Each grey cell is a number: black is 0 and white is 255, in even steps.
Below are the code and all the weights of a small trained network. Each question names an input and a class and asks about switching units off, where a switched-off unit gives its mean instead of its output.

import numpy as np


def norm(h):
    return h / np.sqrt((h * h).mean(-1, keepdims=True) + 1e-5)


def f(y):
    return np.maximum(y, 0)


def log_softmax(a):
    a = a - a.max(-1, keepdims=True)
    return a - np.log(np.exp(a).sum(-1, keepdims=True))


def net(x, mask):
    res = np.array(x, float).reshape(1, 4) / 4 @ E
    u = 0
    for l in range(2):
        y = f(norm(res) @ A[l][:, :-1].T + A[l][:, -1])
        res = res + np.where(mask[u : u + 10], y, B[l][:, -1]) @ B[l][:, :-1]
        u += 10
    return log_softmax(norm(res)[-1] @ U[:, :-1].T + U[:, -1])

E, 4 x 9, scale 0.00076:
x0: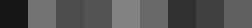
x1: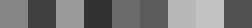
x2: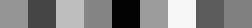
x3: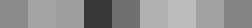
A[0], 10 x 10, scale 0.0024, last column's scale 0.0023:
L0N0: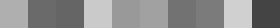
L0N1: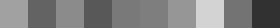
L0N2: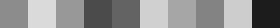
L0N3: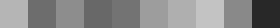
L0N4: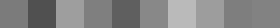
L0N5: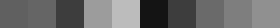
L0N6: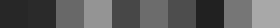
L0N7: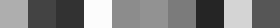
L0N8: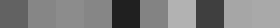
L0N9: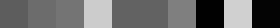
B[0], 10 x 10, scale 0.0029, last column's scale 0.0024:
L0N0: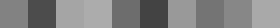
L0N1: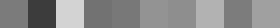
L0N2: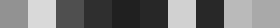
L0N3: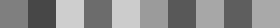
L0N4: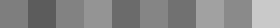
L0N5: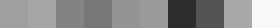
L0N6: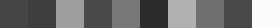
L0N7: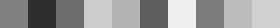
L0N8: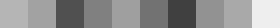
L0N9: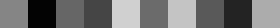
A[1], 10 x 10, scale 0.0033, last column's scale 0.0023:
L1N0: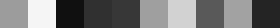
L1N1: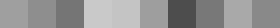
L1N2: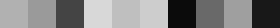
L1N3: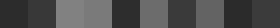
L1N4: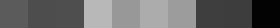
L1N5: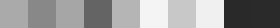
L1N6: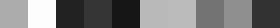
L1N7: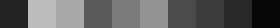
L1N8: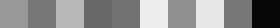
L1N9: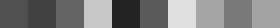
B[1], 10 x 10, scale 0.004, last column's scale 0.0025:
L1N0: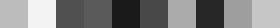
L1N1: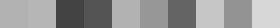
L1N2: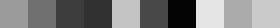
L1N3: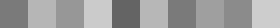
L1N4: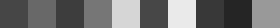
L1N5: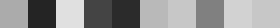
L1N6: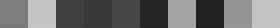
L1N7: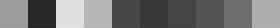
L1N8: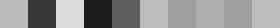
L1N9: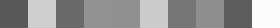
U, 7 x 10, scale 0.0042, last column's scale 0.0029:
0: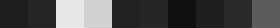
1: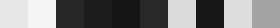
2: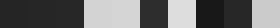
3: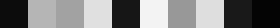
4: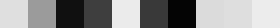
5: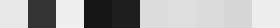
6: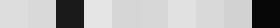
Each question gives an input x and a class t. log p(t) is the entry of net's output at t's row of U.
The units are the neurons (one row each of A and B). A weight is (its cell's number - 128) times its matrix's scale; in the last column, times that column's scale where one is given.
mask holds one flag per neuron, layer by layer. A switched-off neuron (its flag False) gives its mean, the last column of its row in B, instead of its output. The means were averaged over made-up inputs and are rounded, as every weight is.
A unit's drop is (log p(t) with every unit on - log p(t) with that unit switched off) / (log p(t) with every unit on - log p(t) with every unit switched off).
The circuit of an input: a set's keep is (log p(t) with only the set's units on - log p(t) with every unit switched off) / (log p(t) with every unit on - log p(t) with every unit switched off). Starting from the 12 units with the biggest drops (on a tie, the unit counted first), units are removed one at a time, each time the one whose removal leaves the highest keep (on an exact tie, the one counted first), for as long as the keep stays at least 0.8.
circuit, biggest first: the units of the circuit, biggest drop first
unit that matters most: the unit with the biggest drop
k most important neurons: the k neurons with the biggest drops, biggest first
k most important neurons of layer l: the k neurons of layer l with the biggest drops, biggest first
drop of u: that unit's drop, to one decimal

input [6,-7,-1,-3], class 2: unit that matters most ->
L0N6
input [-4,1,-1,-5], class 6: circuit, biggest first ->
L0N7, L0N8, L1N9
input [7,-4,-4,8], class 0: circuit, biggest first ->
L1N7, L0N8
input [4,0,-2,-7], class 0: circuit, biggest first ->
L0N6, L1N3
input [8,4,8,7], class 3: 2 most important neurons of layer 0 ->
L0N2, L0N6
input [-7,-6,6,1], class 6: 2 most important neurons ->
L0N7, L0N0
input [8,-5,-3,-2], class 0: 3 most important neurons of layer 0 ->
L0N6, L0N8, L0N5
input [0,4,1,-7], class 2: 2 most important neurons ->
L0N6, L1N8
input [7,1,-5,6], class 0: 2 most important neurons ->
L0N8, L1N7
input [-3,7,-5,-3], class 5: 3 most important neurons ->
L0N1, L0N8, L1N5
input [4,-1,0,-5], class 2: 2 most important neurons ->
L0N6, L0N7
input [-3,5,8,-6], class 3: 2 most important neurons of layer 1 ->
L1N9, L1N5
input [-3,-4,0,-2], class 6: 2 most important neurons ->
L0N6, L1N9
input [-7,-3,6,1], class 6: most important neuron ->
L0N3
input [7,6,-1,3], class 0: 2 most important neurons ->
L1N7, L0N7
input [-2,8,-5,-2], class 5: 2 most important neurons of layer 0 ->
L0N1, L0N8
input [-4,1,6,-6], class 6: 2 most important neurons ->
L0N8, L1N9
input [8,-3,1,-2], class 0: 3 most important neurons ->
L0N6, L0N5, L1N7
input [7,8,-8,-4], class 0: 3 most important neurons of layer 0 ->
L0N8, L0N6, L0N7
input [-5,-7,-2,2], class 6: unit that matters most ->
L0N7
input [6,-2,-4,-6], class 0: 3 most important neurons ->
L0N6, L0N8, L1N7
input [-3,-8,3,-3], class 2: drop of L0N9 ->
0.2
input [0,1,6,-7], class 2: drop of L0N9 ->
0.1
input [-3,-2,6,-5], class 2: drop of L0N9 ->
0.3
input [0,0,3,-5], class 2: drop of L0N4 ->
0.0
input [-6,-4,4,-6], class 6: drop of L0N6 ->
0.3
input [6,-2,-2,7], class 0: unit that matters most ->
L1N7
